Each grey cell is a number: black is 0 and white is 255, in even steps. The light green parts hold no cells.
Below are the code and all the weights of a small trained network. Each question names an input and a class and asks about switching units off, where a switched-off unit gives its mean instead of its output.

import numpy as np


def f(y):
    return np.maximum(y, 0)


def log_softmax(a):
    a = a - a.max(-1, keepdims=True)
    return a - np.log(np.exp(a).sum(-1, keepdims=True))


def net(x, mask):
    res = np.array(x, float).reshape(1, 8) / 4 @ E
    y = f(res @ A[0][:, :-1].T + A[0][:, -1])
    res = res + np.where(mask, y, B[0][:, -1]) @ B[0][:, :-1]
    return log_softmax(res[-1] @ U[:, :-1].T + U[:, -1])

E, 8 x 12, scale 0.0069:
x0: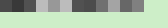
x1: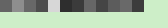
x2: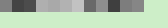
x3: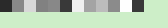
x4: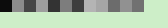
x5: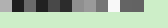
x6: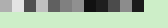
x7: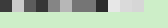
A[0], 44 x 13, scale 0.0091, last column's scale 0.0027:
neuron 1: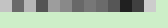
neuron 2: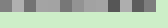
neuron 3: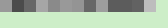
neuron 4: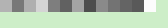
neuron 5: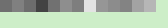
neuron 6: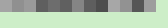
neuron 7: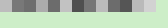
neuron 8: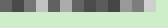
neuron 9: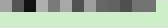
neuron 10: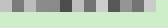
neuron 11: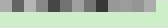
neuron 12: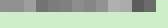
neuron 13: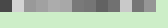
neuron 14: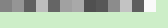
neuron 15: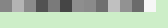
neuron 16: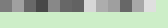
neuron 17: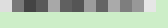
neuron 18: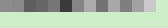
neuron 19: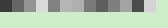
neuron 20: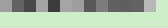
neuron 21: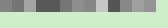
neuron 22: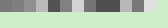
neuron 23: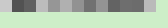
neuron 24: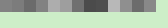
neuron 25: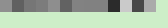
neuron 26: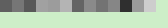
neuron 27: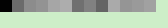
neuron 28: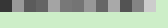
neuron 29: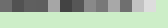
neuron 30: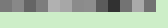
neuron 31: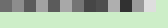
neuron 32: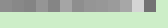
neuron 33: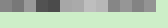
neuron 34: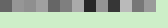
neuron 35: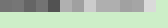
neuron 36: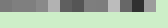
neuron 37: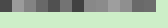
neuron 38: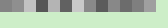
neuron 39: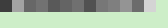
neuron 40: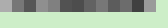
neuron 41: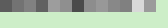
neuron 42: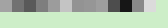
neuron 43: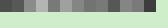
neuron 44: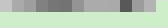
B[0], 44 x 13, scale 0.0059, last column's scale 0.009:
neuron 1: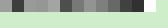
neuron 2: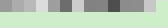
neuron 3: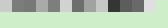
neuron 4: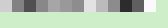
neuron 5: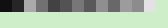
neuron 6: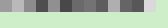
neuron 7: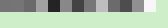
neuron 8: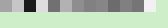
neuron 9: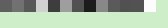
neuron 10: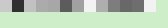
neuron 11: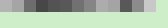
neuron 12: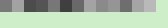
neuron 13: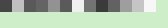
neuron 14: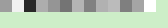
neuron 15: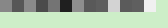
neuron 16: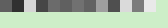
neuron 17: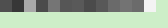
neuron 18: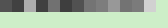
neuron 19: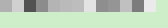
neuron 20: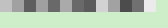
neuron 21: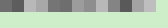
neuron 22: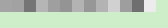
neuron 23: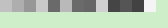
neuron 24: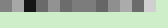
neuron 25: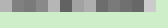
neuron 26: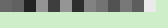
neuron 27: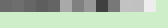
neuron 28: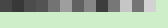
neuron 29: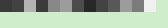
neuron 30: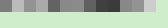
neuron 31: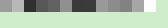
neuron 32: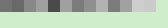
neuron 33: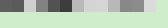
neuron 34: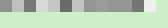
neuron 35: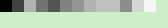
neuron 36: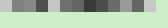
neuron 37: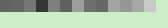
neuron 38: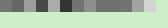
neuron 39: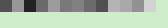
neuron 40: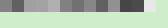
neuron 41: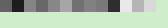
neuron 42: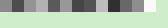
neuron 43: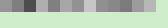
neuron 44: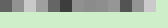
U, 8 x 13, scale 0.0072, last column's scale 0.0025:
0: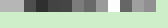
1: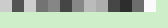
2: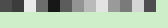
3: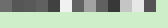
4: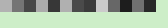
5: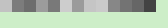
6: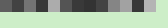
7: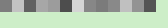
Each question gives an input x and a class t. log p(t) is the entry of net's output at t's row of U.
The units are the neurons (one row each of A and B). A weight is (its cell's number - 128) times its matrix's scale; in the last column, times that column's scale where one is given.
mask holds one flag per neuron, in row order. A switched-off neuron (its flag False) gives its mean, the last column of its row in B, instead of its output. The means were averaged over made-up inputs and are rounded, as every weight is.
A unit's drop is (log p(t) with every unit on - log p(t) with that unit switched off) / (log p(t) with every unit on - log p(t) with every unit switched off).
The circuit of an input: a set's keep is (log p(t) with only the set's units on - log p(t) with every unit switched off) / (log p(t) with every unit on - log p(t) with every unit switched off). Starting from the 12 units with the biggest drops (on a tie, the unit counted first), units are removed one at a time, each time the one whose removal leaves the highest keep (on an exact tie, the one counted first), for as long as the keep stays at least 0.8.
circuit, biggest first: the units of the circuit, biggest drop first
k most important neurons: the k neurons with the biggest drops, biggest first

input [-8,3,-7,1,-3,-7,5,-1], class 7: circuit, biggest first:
[neuron 13]
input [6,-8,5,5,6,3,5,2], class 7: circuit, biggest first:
[neuron 14; neuron 34]
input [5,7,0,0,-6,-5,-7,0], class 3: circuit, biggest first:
[neuron 41; neuron 27]
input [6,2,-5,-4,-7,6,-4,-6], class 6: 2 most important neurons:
[neuron 29; neuron 17]
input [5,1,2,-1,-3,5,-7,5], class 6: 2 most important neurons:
[neuron 29; neuron 17]
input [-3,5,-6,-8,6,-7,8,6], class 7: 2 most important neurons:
[neuron 13; neuron 14]
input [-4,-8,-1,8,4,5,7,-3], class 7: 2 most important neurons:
[neuron 34; neuron 14]
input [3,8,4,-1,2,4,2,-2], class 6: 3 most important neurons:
[neuron 36; neuron 7; neuron 14]
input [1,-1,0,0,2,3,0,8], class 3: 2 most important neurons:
[neuron 27; neuron 1]
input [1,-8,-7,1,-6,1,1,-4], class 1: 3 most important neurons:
[neuron 4; neuron 10; neuron 5]
